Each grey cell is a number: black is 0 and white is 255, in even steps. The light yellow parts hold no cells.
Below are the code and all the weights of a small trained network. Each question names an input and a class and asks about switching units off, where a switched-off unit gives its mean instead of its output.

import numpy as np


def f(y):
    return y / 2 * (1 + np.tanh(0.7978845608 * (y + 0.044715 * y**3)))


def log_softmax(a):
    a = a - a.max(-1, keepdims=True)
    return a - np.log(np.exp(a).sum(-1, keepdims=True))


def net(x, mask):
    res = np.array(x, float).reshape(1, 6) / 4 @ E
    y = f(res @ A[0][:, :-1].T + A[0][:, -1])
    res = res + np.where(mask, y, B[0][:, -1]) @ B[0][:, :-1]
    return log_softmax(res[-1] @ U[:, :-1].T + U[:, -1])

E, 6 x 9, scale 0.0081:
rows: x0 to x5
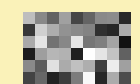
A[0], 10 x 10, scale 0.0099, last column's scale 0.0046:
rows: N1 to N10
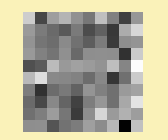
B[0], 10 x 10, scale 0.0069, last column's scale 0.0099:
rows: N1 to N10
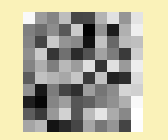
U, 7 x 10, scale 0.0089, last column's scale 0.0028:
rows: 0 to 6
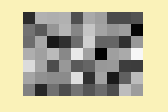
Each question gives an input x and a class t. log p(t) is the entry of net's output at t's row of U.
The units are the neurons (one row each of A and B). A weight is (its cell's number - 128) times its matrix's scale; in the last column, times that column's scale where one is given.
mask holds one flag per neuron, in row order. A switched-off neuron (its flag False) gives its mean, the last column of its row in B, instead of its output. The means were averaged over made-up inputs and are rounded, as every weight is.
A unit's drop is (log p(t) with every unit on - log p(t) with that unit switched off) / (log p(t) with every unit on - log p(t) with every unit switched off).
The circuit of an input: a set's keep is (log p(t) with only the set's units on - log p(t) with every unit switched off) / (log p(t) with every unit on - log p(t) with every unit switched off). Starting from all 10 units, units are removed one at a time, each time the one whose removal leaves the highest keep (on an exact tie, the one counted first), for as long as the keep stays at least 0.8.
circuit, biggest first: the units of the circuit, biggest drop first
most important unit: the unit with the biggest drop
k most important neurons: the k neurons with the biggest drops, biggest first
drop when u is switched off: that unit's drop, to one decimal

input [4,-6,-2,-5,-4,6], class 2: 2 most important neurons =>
[N10; N4]
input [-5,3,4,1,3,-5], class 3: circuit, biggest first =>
[N5; N9]
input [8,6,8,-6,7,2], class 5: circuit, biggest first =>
[N6]
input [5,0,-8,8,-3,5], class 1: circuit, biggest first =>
[N9; N7]
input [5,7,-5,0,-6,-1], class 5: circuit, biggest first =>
[N6; N2]
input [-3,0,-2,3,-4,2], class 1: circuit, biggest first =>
[N2; N6; N10]
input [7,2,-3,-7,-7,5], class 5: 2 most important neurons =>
[N6; N2]
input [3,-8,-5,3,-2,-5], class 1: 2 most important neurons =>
[N9; N8]
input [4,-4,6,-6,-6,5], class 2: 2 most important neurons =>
[N10; N9]
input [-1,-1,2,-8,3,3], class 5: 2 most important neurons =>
[N5; N2]
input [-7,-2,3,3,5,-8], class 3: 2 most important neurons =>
[N5; N8]
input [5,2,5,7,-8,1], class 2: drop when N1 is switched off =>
0.1
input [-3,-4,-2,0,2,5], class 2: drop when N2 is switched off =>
0.3
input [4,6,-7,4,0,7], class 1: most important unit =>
N2
